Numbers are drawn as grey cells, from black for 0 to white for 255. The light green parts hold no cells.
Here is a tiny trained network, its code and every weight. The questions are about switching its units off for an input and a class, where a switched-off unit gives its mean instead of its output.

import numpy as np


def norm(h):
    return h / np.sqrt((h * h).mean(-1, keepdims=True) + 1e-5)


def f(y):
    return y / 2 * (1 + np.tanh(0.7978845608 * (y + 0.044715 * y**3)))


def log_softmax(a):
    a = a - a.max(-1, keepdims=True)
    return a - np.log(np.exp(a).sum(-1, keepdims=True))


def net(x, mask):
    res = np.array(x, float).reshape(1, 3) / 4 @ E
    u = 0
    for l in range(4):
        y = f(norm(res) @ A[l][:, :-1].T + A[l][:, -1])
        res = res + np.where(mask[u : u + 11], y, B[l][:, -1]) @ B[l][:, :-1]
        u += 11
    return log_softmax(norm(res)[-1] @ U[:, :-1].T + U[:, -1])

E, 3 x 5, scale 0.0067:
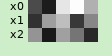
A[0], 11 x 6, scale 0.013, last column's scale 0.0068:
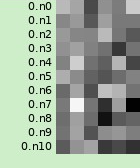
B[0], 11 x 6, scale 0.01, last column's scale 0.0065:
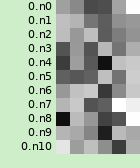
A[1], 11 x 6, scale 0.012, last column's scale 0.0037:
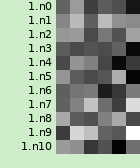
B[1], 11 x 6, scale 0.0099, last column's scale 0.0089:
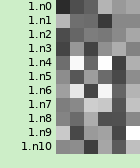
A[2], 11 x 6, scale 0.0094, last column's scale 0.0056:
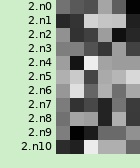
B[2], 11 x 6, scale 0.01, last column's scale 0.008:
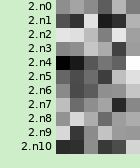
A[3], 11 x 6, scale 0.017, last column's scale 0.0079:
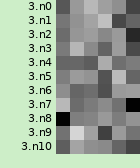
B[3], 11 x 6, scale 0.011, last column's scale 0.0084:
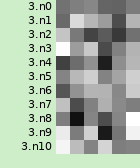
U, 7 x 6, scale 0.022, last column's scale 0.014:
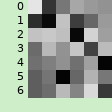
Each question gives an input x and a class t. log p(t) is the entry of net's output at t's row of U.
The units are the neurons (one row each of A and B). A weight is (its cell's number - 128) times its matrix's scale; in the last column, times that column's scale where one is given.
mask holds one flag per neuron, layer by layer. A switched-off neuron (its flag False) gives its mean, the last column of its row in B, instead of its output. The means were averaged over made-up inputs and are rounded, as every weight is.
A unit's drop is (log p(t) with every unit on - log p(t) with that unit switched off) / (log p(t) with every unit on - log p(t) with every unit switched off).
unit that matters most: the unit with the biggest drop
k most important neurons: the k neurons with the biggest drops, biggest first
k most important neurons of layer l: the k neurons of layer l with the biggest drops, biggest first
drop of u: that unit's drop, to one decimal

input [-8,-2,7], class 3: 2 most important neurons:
0.n8, 1.n4
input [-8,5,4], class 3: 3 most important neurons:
0.n8, 0.n10, 1.n4
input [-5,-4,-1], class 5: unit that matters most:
0.n5
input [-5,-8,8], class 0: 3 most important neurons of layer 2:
2.n9, 2.n2, 2.n4
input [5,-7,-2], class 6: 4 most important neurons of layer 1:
1.n9, 1.n7, 1.n0, 1.n2
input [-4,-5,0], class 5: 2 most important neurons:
1.n9, 3.n9
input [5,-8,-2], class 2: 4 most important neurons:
0.n8, 1.n9, 0.n6, 1.n7
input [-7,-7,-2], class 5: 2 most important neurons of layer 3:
3.n9, 3.n3
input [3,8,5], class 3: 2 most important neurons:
0.n7, 1.n4
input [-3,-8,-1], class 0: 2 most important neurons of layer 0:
0.n7, 0.n8
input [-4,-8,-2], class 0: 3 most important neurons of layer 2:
2.n9, 2.n7, 2.n4
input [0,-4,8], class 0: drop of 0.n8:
1.2
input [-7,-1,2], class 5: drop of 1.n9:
0.0
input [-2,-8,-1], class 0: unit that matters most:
0.n7
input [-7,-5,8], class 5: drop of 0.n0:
0.1
